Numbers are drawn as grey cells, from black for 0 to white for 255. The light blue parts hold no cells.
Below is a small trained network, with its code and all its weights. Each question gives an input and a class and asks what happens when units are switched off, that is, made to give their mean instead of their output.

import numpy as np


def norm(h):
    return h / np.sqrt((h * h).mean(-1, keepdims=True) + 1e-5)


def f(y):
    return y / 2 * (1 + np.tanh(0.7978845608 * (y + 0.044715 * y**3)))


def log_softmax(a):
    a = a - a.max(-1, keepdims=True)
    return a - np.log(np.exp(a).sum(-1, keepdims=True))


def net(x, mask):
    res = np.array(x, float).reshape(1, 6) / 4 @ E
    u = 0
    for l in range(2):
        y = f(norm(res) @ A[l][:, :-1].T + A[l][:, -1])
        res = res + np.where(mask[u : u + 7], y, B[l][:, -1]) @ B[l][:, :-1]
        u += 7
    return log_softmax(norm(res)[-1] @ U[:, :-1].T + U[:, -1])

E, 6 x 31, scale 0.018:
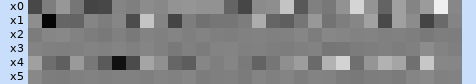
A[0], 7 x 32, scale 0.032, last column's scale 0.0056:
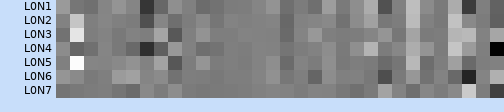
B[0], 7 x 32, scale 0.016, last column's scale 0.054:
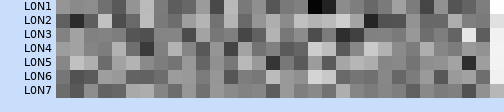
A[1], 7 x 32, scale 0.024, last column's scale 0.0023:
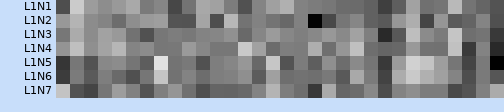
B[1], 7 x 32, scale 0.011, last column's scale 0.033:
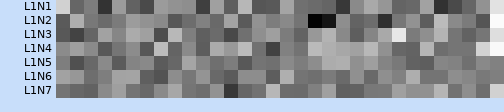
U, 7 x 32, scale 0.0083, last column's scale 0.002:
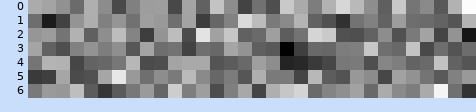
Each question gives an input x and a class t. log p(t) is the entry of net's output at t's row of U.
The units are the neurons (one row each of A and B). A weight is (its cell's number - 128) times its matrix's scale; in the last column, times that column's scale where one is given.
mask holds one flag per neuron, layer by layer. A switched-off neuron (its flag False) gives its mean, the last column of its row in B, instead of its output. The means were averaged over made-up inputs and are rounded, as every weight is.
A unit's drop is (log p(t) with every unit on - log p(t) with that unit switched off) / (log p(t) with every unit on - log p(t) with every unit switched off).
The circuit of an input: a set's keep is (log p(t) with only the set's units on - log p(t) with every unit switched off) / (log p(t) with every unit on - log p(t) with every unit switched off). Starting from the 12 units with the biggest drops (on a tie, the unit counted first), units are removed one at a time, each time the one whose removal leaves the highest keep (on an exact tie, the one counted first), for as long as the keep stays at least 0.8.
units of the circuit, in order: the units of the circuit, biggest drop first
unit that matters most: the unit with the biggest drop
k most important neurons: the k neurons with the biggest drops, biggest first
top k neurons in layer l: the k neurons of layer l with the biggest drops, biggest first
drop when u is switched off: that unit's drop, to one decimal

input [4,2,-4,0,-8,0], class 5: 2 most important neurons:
(L0N3 L0N4)
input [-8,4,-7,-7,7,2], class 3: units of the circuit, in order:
(L0N1)
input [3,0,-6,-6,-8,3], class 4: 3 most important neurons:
(L0N4 L0N6 L0N5)
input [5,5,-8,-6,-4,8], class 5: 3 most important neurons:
(L0N4 L0N5 L0N3)
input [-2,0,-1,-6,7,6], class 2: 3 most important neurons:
(L0N1 L0N2 L0N3)
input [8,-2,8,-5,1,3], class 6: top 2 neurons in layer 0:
(L0N1 L0N5)
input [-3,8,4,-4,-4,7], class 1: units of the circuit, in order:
(L0N1 L0N4)
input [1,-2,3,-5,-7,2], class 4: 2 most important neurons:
(L0N4 L0N6)
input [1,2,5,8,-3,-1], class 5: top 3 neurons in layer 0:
(L0N4 L0N3 L0N5)
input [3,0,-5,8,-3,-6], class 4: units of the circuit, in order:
(L0N4 L0N2)
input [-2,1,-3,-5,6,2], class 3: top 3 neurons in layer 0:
(L0N1 L0N5 L0N4)
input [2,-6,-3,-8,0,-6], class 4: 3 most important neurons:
(L0N3 L0N4 L0N6)
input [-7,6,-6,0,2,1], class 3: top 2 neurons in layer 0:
(L0N1 L0N4)
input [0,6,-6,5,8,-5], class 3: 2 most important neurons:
(L0N1 L0N5)
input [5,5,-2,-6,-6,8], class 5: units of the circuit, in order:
(L0N4)
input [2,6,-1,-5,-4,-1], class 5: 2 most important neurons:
(L0N4 L0N3)
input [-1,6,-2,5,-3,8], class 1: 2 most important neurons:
(L0N5 L0N1)
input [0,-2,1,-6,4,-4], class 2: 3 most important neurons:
(L0N1 L0N2 L0N6)
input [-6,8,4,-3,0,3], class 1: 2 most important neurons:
(L0N6 L0N5)
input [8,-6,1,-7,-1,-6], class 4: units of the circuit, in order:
(L0N3)
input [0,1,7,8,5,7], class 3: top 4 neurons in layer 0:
(L0N1 L0N5 L0N6 L0N4)
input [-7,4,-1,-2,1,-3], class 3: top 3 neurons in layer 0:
(L0N1 L0N4 L0N2)
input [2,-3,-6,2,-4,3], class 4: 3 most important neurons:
(L0N3 L0N4 L0N6)
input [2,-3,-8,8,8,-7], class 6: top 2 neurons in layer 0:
(L0N4 L0N2)
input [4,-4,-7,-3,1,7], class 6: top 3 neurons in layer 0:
(L0N1 L0N3 L0N2)
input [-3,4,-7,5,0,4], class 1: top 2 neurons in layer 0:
(L0N5 L0N6)
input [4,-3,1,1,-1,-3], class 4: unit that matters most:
L0N3
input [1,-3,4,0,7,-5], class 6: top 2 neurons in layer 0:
(L0N4 L0N2)
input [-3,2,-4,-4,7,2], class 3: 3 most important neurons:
(L0N1 L0N5 L0N4)
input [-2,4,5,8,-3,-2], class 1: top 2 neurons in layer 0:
(L0N5 L0N4)
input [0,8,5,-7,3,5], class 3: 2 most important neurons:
(L0N5 L0N6)
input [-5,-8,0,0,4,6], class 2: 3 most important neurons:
(L0N1 L0N2 L0N5)
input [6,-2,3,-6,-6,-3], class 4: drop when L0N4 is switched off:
0.1
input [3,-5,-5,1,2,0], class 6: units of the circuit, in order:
(L0N3)
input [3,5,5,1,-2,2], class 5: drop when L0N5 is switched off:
0.4
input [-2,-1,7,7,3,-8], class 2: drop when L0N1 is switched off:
0.5
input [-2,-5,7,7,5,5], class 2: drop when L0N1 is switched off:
0.5
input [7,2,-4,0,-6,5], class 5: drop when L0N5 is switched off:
0.3
